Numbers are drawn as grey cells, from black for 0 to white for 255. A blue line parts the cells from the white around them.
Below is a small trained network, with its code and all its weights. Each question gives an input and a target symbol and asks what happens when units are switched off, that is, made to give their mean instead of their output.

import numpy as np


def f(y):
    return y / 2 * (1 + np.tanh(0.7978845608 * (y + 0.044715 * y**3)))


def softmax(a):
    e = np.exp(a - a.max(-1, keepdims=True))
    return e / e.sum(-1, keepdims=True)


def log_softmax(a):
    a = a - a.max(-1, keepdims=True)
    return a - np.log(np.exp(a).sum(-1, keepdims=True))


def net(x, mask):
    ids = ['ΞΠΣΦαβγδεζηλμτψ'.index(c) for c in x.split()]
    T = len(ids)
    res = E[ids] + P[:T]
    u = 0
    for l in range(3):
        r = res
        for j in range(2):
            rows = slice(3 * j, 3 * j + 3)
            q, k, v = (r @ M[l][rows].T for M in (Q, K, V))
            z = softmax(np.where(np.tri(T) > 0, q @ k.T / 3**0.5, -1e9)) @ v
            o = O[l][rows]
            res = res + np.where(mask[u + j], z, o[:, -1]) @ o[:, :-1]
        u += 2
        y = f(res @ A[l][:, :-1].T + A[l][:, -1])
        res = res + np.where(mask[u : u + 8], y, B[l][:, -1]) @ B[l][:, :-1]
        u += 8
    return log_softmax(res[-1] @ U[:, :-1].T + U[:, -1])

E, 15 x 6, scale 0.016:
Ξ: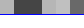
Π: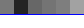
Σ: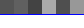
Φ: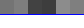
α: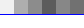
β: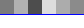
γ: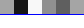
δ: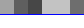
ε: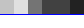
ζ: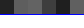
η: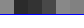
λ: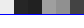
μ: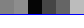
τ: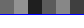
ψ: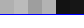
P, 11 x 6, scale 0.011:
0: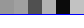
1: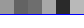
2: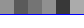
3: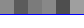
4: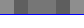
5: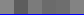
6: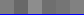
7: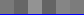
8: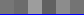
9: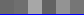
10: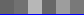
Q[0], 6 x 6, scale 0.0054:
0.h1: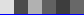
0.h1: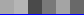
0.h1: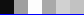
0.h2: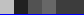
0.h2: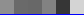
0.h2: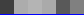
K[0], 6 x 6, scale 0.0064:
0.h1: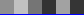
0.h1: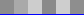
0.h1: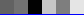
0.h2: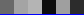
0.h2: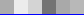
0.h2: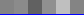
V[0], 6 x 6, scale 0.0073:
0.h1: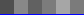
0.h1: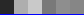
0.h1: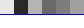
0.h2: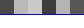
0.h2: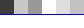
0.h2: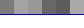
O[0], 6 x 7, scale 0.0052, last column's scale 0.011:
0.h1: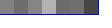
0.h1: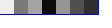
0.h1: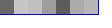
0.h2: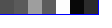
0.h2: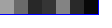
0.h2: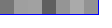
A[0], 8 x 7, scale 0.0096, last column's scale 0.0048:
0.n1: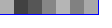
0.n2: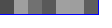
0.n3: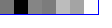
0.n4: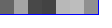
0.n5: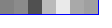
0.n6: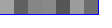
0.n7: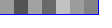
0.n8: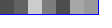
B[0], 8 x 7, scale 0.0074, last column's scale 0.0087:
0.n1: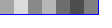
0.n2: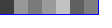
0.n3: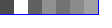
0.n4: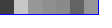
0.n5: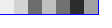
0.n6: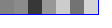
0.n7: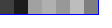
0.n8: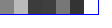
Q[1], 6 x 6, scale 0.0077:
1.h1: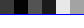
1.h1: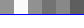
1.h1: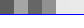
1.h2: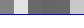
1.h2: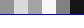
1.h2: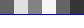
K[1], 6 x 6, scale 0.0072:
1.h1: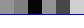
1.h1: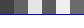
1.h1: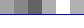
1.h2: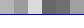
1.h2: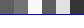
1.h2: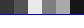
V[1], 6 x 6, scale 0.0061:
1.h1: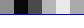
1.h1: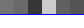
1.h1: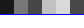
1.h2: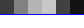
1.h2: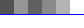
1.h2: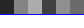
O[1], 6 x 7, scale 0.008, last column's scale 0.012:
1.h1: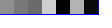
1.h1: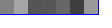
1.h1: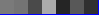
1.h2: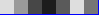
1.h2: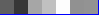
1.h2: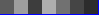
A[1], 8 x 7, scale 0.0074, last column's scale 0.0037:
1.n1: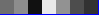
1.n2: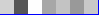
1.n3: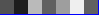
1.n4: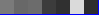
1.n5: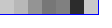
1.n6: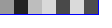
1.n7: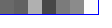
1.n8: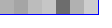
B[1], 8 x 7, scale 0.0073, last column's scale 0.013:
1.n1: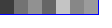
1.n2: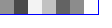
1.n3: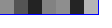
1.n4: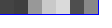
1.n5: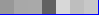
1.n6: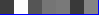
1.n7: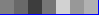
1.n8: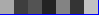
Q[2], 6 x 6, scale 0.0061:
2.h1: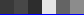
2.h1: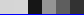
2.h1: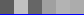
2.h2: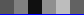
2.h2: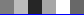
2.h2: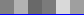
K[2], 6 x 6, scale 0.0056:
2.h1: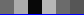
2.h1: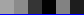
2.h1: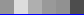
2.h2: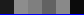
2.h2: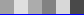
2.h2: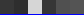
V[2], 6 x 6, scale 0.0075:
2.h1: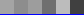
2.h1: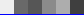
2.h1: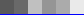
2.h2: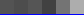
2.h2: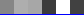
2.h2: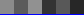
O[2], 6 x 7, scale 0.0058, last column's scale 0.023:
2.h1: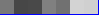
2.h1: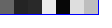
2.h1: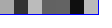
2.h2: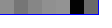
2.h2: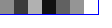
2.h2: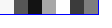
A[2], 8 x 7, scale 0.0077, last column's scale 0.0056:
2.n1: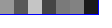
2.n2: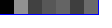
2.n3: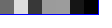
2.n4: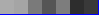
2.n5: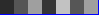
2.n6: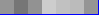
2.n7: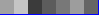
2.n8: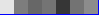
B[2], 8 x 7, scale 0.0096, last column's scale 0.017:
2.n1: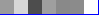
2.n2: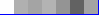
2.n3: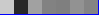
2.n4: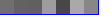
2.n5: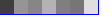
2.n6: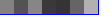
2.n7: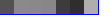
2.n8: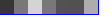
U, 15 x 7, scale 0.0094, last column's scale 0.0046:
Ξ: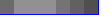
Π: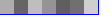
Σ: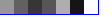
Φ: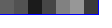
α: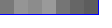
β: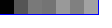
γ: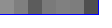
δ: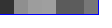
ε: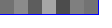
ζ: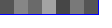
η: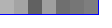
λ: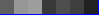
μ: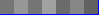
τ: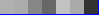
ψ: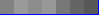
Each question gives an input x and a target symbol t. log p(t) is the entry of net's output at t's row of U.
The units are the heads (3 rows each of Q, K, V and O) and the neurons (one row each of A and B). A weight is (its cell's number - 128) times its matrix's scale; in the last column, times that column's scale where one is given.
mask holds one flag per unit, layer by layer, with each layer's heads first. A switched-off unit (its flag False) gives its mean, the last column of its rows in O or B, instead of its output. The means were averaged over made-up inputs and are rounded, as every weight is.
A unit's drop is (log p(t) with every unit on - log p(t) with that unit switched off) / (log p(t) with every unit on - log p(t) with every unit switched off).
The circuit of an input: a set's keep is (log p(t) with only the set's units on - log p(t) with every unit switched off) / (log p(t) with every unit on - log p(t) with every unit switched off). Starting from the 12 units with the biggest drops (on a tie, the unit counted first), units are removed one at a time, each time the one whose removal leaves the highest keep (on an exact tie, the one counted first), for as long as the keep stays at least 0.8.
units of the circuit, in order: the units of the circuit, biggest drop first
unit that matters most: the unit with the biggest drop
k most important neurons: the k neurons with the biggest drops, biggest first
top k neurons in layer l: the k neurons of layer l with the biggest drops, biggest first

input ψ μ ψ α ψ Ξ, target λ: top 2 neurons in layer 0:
(0.n5, 0.n3)
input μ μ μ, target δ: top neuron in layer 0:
(0.n4)
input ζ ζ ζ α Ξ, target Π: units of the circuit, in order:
(0.n5, 1.n2, 0.n8, 2.n6)
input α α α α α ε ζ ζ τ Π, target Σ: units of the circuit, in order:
(2.h2, 0.n8)
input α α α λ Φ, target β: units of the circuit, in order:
(1.h2, 2.n5)
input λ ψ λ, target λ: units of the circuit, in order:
(1.h2, 2.n8, 0.n3)
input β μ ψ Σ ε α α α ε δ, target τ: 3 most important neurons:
(0.n5, 1.n5, 0.n3)
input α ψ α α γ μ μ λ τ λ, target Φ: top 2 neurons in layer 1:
(1.n2, 1.n1)
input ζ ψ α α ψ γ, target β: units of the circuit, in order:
(0.n5, 2.n2)
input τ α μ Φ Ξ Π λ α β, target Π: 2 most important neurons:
(0.n5, 1.n2)
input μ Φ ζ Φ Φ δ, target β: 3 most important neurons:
(1.n1, 0.n5, 0.n3)
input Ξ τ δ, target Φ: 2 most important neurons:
(0.n5, 1.n1)
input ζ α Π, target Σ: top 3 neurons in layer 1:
(1.n2, 1.n5, 1.n4)
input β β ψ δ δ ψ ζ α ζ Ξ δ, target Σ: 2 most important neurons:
(0.n8, 0.n5)
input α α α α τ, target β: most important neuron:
(2.n1)
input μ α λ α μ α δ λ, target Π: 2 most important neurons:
(1.n2, 0.n8)
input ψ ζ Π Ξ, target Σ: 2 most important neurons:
(0.n8, 1.n1)
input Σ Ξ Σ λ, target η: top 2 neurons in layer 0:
(0.n6, 0.n8)
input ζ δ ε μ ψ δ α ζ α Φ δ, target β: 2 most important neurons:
(1.n1, 0.n4)
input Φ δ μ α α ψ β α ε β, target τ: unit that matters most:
0.n5
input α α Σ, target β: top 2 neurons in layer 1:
(1.n8, 1.n6)
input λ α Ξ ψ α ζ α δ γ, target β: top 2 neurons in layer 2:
(2.n1, 2.n5)
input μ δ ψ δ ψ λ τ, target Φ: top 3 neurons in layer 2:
(2.n5, 2.n1, 2.n8)
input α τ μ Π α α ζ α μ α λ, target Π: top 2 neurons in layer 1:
(1.n2, 1.n3)
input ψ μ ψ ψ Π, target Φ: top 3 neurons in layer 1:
(1.n4, 1.n2, 1.n1)
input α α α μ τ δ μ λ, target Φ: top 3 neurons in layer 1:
(1.n2, 1.n1, 1.n8)
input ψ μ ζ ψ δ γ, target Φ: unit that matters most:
0.n3
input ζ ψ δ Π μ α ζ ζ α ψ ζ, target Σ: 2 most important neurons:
(2.n2, 1.n2)
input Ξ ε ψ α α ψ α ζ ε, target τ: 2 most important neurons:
(0.n8, 1.n5)
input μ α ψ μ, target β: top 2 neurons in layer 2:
(2.n1, 2.n6)
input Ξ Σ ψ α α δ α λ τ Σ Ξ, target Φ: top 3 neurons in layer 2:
(2.n8, 2.n5, 2.n2)
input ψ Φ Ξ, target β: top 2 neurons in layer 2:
(2.n1, 2.n2)
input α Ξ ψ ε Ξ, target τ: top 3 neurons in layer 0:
(0.n5, 0.n3, 0.n1)
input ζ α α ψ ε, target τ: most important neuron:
(1.n5)
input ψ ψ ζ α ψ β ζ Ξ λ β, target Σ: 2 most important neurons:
(0.n8, 0.n5)
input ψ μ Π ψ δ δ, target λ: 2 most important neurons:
(0.n5, 2.n7)
